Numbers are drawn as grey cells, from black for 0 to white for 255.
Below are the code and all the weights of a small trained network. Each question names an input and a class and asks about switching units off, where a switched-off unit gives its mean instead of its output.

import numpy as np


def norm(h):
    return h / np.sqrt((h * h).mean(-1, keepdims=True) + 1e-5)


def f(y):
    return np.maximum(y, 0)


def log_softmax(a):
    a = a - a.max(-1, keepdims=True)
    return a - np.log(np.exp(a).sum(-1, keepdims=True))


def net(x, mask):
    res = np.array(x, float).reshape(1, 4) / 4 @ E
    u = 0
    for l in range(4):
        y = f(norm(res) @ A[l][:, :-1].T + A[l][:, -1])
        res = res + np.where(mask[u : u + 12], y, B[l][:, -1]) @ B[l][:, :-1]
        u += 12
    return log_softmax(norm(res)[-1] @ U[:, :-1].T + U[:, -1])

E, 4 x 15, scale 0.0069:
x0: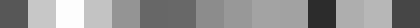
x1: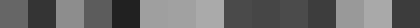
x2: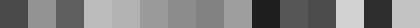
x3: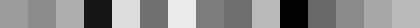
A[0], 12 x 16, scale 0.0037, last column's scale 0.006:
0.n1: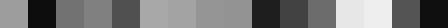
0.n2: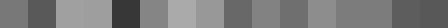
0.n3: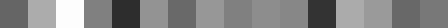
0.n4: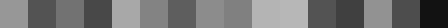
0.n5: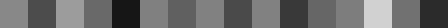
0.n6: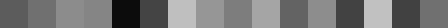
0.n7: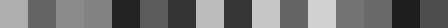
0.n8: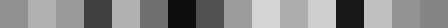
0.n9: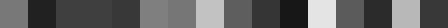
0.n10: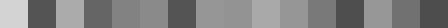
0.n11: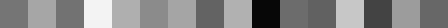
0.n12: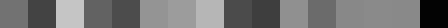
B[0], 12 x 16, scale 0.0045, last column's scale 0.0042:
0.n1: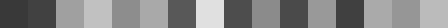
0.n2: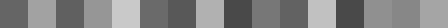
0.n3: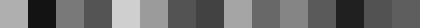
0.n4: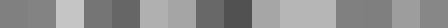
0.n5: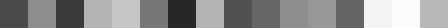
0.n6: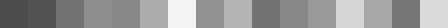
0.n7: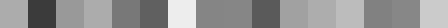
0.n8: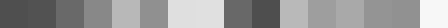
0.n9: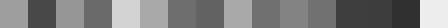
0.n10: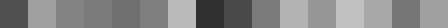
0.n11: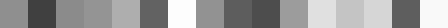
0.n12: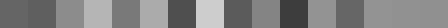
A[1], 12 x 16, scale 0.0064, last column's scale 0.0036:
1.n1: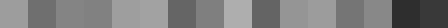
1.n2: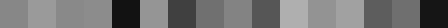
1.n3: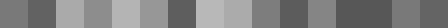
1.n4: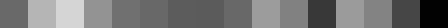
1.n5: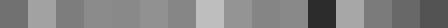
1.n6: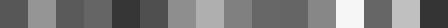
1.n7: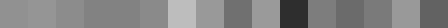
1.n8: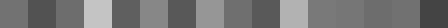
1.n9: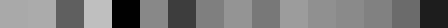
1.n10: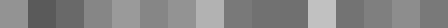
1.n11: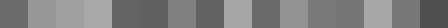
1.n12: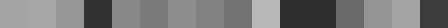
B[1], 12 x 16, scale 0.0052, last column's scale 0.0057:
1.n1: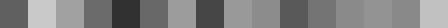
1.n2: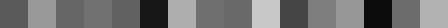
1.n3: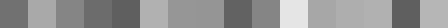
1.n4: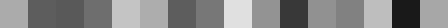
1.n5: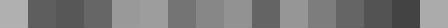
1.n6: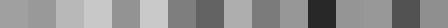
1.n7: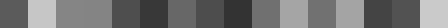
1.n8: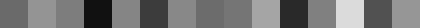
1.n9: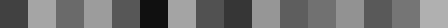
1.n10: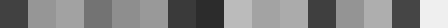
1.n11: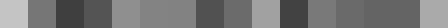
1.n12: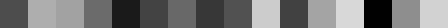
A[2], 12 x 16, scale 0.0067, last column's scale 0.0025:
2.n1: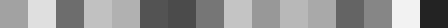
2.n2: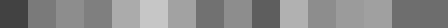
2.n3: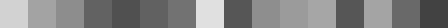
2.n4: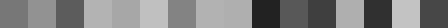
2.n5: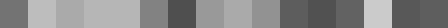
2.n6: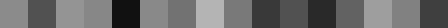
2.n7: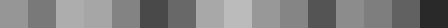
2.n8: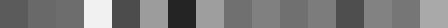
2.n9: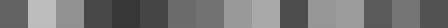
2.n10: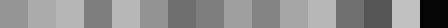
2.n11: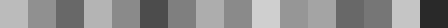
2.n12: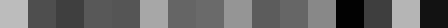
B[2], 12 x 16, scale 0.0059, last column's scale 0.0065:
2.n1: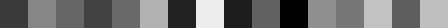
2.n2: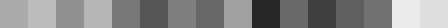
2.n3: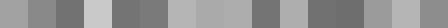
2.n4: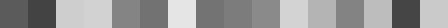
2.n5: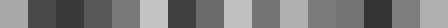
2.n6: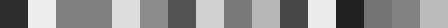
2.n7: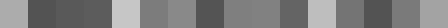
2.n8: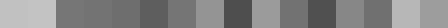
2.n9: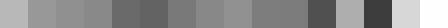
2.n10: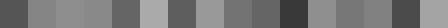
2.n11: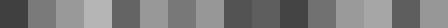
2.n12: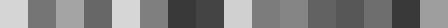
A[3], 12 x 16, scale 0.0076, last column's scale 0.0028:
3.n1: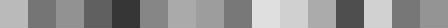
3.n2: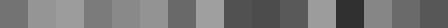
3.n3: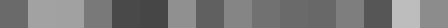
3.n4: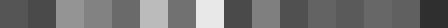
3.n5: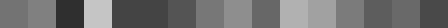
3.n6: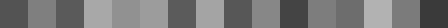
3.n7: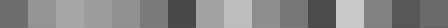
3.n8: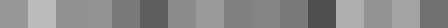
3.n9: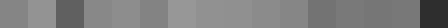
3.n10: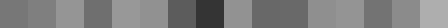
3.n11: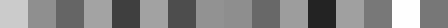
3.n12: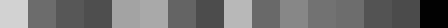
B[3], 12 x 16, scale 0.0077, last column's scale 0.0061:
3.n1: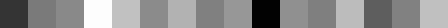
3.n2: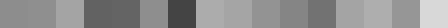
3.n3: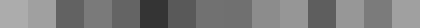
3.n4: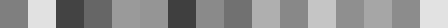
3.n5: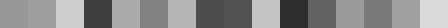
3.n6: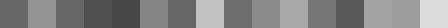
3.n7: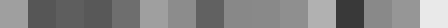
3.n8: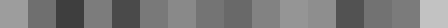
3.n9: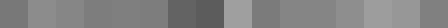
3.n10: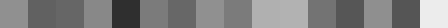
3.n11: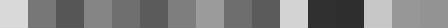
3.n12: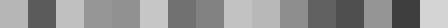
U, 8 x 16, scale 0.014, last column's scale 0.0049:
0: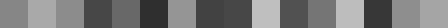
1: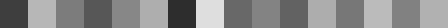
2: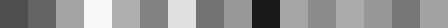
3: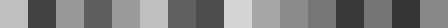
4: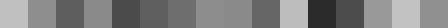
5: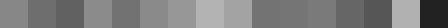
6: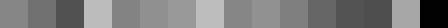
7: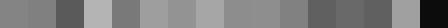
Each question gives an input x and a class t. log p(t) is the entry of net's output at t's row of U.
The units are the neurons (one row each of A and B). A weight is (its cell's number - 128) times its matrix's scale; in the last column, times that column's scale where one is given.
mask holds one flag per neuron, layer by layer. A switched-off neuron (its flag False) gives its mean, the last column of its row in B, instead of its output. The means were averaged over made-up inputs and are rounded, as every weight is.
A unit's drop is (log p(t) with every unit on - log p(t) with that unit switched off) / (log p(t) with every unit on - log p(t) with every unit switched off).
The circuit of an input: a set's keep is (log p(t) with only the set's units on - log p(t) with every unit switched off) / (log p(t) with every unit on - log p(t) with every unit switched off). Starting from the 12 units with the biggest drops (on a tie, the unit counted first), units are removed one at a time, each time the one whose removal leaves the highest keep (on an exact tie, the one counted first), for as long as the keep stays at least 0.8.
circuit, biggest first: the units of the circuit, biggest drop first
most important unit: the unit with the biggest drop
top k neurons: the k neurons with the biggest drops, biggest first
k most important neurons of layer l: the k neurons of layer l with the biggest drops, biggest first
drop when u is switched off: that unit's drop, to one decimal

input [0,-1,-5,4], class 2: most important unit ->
0.n8
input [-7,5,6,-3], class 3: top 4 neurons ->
[0.n9; 2.n12; 0.n8; 0.n6]
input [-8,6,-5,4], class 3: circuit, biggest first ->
[0.n9; 2.n12]
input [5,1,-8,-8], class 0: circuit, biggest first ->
[1.n9; 3.n5]
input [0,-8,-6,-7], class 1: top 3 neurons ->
[2.n1; 0.n8; 1.n12]
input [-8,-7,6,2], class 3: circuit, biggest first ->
[2.n12; 3.n12]
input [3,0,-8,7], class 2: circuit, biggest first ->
[3.n1; 1.n8]
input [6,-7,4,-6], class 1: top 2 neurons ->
[2.n1; 1.n12]
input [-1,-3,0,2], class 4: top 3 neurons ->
[2.n2; 1.n10; 2.n6]
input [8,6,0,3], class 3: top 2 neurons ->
[2.n5; 1.n4]
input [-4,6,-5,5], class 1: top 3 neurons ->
[1.n8; 0.n5; 0.n1]
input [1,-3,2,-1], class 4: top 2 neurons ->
[0.n11; 2.n2]
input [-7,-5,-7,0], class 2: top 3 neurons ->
[3.n1; 0.n8; 0.n3]
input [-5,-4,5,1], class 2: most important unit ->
2.n4
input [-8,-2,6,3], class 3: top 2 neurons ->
[0.n9; 2.n12]
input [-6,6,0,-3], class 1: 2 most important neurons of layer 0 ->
[0.n1; 0.n3]
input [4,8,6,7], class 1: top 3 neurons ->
[0.n1; 2.n6; 1.n8]
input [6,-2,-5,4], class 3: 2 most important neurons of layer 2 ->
[2.n5; 2.n4]
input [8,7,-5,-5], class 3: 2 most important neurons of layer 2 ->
[2.n5; 2.n1]
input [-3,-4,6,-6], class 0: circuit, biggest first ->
[3.n5]
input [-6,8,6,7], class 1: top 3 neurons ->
[0.n1; 1.n8; 2.n6]
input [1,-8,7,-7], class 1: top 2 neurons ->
[2.n1; 1.n12]
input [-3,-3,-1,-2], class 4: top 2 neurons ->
[1.n10; 2.n2]
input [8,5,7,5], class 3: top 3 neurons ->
[1.n4; 0.n8; 2.n5]
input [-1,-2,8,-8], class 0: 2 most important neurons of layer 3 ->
[3.n5; 3.n1]
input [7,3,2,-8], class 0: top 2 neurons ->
[1.n9; 1.n2]
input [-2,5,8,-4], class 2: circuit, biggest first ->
[2.n4]
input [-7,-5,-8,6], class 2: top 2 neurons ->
[3.n1; 0.n8]
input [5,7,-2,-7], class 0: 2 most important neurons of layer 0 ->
[0.n8; 0.n11]
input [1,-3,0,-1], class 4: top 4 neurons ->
[0.n8; 2.n2; 1.n10; 3.n11]
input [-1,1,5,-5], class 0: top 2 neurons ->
[0.n8; 1.n8]
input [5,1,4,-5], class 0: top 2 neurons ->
[1.n8; 0.n9]
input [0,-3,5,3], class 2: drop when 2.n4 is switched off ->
0.7
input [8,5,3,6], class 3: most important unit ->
1.n4
